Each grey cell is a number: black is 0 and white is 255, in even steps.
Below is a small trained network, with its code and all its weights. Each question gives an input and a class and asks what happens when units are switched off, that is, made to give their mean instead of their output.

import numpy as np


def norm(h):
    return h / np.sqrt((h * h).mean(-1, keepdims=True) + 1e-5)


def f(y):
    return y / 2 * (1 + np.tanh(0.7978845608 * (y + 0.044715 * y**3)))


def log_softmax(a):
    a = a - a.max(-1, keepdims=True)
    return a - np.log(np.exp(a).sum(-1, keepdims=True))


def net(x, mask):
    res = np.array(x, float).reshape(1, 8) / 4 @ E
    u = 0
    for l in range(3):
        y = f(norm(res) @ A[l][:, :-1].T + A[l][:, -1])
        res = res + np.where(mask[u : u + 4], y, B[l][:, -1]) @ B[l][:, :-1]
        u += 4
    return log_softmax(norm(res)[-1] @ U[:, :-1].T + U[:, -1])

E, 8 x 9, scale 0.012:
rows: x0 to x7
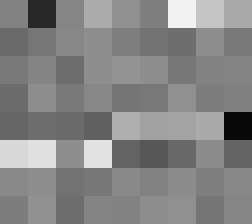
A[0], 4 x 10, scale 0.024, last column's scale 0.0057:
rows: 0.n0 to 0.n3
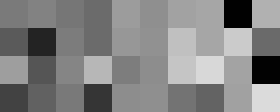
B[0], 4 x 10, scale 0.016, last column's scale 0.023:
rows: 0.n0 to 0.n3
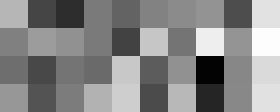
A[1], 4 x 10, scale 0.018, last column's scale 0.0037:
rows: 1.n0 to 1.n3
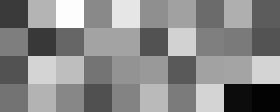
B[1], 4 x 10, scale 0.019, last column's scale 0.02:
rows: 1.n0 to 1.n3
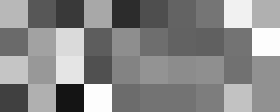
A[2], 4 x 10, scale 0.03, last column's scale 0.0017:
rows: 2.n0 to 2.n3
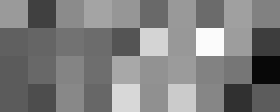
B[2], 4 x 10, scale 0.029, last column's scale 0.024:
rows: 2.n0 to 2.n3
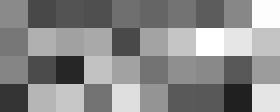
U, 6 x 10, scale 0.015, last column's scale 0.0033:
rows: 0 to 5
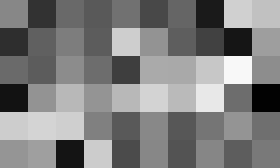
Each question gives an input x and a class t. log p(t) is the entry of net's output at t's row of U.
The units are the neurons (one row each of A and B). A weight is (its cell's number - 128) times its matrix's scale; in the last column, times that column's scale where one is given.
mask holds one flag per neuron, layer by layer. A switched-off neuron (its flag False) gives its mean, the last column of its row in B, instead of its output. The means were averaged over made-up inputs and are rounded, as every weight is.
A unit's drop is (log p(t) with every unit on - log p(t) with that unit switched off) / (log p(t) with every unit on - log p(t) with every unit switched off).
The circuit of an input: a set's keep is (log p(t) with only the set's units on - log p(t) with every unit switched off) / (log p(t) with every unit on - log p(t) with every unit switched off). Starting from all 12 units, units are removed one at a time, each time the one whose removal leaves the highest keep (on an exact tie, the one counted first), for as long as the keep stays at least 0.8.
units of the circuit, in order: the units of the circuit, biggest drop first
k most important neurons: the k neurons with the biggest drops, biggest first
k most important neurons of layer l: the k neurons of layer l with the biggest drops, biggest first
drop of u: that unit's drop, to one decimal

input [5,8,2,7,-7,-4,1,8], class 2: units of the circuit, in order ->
0.n1
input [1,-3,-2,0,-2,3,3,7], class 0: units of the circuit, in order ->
2.n3; 2.n1
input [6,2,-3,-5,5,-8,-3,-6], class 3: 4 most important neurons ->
0.n1; 2.n1; 0.n3; 2.n3
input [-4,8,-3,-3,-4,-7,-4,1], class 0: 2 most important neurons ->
0.n0; 0.n3
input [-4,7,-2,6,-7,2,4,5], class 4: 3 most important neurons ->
0.n2; 0.n3; 0.n0
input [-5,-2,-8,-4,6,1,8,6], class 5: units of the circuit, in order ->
0.n2; 1.n3
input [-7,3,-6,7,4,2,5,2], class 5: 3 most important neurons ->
0.n3; 0.n2; 0.n1
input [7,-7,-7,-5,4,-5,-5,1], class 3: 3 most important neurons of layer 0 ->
0.n1; 0.n2; 0.n3
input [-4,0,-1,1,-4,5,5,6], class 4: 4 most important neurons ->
0.n2; 0.n3; 0.n0; 0.n1
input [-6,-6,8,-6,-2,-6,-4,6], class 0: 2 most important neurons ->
0.n0; 1.n0
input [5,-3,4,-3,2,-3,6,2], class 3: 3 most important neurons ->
0.n1; 2.n1; 0.n2
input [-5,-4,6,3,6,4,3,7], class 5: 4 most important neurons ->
0.n3; 0.n2; 1.n3; 0.n1
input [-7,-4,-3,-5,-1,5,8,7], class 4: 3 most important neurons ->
0.n3; 0.n2; 0.n0
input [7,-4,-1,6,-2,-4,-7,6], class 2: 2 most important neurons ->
0.n1; 0.n0
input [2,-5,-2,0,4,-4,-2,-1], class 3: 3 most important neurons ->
0.n1; 2.n1; 0.n3
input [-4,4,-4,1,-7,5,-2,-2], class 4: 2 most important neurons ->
0.n2; 0.n3
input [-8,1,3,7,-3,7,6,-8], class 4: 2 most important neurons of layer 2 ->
2.n3; 2.n0
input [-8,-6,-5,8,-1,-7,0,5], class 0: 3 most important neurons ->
0.n0; 1.n0; 2.n3
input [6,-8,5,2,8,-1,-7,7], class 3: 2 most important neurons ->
0.n1; 0.n3
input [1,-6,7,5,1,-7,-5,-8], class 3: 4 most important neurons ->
0.n1; 0.n2; 1.n0; 0.n3
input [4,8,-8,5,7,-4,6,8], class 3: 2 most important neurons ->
0.n1; 2.n1
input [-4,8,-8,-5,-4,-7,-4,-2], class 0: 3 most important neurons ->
0.n0; 0.n3; 1.n0
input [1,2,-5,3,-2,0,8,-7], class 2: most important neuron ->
0.n3
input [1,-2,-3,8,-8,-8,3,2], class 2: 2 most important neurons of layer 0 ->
0.n1; 0.n2
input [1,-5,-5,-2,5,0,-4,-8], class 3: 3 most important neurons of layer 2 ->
2.n0; 2.n1; 2.n2
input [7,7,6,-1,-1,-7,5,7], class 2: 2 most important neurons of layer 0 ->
0.n1; 0.n0
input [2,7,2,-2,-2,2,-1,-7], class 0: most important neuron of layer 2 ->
2.n3
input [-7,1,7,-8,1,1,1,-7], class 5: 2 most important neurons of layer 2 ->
2.n3; 2.n0
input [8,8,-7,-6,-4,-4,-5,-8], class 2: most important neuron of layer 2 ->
2.n1
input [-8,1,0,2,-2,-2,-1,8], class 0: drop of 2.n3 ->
0.1
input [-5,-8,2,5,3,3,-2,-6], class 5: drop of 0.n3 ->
0.9
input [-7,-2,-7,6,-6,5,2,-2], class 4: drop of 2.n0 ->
0.3
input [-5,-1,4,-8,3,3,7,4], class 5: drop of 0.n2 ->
0.9
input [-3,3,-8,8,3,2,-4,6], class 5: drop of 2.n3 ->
0.3
